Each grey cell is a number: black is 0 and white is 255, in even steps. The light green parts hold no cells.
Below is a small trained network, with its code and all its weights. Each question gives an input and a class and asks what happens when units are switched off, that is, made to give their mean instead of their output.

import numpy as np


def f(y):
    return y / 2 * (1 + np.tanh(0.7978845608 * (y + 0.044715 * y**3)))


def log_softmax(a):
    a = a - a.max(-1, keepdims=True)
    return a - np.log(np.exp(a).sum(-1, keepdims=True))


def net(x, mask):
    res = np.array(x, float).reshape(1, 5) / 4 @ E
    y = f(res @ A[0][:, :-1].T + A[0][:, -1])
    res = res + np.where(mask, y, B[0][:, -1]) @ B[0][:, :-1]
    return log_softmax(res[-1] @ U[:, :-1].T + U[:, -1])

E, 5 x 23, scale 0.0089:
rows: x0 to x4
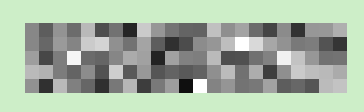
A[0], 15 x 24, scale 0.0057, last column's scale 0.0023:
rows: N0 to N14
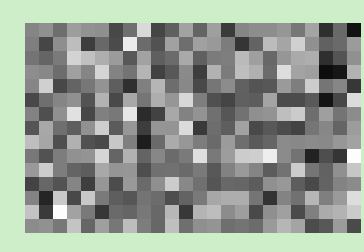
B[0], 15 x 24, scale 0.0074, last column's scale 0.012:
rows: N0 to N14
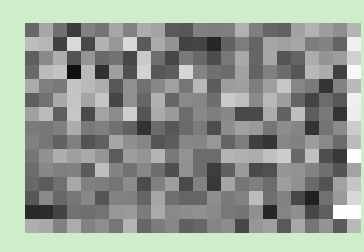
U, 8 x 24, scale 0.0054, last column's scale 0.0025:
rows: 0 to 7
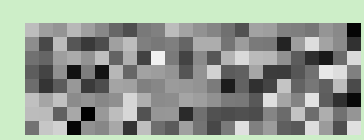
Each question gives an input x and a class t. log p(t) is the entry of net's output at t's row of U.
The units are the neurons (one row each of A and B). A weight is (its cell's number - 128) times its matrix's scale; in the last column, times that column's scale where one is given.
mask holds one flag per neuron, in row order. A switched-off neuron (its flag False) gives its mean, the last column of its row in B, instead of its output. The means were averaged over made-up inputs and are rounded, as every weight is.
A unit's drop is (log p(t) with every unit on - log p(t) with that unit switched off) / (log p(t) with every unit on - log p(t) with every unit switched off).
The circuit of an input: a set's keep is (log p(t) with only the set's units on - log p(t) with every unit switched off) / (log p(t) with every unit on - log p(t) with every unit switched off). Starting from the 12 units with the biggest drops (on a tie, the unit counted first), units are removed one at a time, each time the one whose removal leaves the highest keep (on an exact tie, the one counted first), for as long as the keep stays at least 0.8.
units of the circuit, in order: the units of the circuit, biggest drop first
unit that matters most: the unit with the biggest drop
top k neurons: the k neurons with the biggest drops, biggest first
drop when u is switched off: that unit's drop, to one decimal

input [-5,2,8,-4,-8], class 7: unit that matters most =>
N3
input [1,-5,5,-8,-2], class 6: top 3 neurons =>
[N1, N9, N6]
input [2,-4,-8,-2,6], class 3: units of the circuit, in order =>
[N9, N1]
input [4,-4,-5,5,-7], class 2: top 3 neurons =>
[N4, N3, N7]
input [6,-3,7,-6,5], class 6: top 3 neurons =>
[N1, N6, N14]
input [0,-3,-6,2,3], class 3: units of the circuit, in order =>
[N1, N9]
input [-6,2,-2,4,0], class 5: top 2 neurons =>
[N3, N2]
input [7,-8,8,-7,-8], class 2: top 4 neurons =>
[N5, N11, N7, N4]
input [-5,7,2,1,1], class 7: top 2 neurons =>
[N3, N2]
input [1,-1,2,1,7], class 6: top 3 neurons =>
[N1, N6, N3]
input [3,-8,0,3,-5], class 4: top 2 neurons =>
[N1, N6]
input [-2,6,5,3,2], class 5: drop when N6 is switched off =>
0.3
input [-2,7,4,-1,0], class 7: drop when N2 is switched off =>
0.0
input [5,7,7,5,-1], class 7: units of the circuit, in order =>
[N3]
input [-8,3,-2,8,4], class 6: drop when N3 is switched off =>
0.1
